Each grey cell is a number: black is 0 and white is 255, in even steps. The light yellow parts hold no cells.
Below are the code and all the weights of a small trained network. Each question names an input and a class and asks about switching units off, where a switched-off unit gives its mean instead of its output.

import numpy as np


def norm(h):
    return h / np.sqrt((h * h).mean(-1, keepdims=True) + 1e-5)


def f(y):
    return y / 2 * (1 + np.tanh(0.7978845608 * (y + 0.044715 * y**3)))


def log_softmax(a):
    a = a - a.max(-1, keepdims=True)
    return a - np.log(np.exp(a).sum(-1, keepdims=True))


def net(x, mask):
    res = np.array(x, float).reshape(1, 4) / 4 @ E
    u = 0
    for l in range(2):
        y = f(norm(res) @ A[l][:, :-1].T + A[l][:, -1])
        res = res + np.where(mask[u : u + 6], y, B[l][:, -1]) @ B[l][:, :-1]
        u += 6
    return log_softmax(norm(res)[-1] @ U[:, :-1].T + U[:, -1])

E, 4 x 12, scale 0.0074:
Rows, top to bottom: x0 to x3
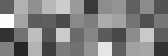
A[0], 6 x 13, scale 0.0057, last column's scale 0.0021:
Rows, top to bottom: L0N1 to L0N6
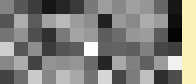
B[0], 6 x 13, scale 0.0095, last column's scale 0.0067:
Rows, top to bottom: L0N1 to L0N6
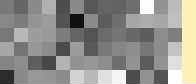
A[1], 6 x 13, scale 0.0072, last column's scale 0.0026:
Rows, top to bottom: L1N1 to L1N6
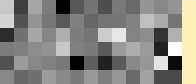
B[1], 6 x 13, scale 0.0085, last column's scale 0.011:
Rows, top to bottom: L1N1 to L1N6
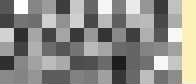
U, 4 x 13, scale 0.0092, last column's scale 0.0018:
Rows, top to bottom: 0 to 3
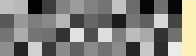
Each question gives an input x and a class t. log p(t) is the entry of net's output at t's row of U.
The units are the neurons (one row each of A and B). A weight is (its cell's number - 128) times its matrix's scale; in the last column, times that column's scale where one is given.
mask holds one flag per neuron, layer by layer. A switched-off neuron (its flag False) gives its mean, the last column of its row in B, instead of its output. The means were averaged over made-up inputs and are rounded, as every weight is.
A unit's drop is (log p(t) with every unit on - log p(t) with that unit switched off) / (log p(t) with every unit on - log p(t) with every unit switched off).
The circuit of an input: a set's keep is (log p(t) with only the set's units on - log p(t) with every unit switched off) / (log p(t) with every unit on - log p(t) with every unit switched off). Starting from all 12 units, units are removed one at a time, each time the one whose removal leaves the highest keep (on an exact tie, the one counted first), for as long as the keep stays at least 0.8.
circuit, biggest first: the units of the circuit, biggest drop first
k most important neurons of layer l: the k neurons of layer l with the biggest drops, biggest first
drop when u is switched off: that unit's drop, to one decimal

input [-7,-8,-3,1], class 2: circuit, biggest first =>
(L1N1, L0N6)
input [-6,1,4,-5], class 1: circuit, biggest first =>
(L1N5)
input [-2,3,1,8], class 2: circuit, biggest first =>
(L0N4, L1N1)
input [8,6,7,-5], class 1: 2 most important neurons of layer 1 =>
(L1N3, L1N5)
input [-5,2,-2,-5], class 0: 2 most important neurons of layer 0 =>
(L0N5, L0N2)
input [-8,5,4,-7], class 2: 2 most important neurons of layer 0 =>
(L0N4, L0N6)
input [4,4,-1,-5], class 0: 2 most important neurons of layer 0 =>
(L0N5, L0N1)
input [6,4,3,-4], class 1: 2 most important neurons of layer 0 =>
(L0N6, L0N2)
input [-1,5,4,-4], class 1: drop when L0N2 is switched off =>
0.1
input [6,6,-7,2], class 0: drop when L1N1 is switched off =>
0.2
